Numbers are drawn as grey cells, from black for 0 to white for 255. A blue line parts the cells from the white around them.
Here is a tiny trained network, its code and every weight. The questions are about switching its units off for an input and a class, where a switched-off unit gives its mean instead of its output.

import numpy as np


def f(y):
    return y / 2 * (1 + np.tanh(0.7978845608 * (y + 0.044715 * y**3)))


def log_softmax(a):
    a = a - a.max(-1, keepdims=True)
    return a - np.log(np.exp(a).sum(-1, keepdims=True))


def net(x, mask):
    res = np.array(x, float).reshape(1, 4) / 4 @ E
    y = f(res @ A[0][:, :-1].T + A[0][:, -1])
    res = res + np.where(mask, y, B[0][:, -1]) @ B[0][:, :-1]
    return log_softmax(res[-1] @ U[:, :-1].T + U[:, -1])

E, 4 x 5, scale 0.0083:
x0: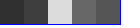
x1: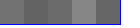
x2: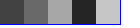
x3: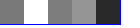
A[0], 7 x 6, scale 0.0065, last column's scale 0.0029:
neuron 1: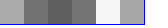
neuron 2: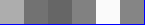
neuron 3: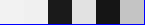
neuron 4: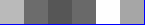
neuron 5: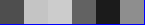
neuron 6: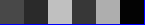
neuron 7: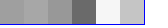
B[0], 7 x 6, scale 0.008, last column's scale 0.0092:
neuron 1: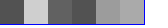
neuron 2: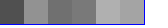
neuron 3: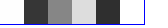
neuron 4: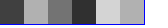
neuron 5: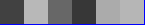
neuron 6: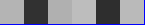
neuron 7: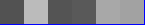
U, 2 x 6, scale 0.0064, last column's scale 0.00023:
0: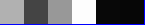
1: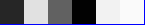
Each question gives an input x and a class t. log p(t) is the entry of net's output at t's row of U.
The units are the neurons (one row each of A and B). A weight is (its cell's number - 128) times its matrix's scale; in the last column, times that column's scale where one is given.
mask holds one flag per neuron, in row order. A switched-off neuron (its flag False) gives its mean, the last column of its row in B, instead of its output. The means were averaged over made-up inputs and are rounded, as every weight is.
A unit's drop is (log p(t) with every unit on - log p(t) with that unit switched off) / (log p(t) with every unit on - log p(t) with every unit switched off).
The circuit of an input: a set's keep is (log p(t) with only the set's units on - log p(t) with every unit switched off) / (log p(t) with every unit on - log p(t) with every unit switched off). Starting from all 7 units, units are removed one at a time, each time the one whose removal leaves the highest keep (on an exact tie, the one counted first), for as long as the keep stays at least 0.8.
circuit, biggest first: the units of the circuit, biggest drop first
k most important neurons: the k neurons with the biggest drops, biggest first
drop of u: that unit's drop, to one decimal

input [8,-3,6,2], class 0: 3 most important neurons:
neuron 6; neuron 4; neuron 1
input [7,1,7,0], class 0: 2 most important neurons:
neuron 6; neuron 4
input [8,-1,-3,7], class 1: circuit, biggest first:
neuron 5
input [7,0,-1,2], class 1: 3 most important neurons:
neuron 3; neuron 5; neuron 6
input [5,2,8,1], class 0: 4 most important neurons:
neuron 6; neuron 4; neuron 1; neuron 2
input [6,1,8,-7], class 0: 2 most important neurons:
neuron 6; neuron 5
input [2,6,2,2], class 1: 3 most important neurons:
neuron 3; neuron 6; neuron 5
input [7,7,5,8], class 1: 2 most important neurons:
neuron 5; neuron 3
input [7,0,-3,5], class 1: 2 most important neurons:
neuron 5; neuron 6
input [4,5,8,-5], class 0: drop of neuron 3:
-0.1
